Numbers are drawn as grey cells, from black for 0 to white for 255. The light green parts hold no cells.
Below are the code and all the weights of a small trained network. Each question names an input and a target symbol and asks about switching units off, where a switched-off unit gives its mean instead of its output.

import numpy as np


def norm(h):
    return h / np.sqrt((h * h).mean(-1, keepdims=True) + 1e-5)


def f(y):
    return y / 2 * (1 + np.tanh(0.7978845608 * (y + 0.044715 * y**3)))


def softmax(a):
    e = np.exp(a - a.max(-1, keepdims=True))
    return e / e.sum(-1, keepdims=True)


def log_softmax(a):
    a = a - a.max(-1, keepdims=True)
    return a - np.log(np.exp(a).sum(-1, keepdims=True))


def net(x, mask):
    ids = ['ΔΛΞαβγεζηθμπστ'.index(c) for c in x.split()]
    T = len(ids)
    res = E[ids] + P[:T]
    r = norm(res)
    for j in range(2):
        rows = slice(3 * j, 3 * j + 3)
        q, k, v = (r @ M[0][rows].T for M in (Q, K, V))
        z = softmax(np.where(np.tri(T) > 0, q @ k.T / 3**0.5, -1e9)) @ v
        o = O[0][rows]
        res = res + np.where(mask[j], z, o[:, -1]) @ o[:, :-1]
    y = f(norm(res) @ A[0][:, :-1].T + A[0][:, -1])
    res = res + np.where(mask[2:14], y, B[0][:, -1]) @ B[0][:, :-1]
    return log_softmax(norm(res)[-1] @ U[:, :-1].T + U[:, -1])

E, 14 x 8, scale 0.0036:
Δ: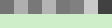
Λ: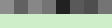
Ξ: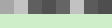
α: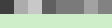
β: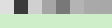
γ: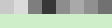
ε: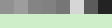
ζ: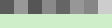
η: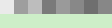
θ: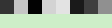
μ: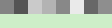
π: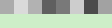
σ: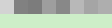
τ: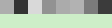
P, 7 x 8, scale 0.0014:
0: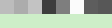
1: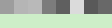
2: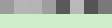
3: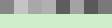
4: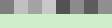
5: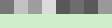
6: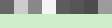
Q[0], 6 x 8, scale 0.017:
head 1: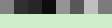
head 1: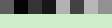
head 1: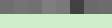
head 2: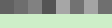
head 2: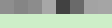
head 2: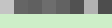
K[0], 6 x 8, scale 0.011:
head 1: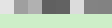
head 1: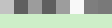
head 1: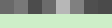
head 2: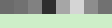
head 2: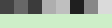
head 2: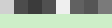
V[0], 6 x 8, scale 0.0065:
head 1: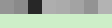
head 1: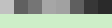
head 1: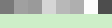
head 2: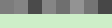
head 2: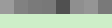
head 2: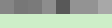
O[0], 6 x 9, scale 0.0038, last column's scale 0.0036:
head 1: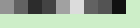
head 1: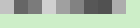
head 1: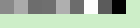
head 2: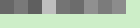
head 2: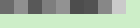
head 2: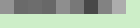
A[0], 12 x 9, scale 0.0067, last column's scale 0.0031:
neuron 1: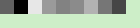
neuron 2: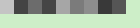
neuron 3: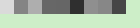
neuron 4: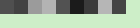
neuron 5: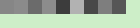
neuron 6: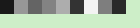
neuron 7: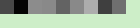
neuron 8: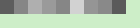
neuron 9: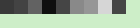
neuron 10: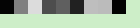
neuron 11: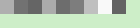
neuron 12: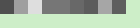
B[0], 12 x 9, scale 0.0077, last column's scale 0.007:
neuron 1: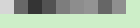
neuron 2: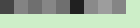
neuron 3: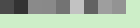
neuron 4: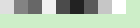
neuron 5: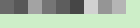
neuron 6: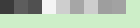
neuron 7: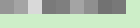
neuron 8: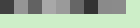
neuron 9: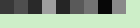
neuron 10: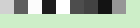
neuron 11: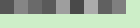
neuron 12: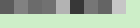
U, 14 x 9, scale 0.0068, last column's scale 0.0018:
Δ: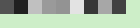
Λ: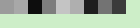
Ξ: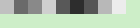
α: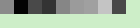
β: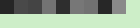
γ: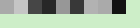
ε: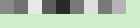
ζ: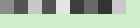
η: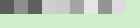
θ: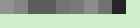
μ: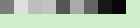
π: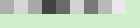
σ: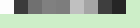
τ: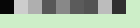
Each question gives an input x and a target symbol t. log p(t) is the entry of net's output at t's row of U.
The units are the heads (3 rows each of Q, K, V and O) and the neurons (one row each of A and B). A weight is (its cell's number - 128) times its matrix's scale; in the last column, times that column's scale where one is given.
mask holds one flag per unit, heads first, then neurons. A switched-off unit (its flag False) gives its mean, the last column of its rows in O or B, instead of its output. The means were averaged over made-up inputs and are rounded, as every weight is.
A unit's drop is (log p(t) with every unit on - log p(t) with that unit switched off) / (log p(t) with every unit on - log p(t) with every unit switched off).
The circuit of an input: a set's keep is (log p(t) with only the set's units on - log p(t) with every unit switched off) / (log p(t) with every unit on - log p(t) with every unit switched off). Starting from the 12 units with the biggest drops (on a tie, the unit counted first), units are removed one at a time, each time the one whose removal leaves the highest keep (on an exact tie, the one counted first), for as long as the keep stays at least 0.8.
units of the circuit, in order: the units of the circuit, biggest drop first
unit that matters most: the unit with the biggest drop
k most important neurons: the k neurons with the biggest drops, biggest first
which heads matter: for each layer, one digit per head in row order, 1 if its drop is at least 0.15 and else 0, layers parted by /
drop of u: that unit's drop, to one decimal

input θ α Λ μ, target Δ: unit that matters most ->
head 1
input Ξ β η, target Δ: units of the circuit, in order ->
[neuron 3; neuron 4; head 1]
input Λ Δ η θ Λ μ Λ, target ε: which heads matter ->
11
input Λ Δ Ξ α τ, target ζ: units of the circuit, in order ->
[head 1; neuron 10]
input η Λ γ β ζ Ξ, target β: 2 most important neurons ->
[neuron 9; neuron 4]
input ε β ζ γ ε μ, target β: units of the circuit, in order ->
[head 1; neuron 9]
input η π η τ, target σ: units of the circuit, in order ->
[neuron 1; neuron 4; head 1; neuron 12]
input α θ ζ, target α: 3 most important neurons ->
[neuron 4; neuron 5; neuron 12]
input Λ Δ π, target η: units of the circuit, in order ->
[head 1; neuron 6]
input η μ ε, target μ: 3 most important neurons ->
[neuron 4; neuron 6; neuron 12]
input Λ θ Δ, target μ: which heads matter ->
01
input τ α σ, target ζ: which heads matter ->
10
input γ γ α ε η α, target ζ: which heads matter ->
00
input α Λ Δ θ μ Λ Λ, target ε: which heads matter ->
11
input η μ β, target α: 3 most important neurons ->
[neuron 4; neuron 3; neuron 1]
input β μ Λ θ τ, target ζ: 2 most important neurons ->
[neuron 4; neuron 2]
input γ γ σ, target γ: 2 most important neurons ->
[neuron 4; neuron 2]
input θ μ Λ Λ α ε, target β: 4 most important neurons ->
[neuron 4; neuron 2; neuron 10; neuron 5]
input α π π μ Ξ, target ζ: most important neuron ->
[neuron 10]
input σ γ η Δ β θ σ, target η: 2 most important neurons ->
[neuron 4; neuron 12]
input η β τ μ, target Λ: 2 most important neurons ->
[neuron 8; neuron 4]
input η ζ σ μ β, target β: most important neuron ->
[neuron 9]
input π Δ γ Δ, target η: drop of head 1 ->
0.8
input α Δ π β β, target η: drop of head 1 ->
1.1
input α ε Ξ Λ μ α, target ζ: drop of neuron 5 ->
0.0
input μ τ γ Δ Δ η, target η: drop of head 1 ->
1.0
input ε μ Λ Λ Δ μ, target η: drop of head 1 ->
1.1
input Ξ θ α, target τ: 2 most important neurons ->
[neuron 4; neuron 2]
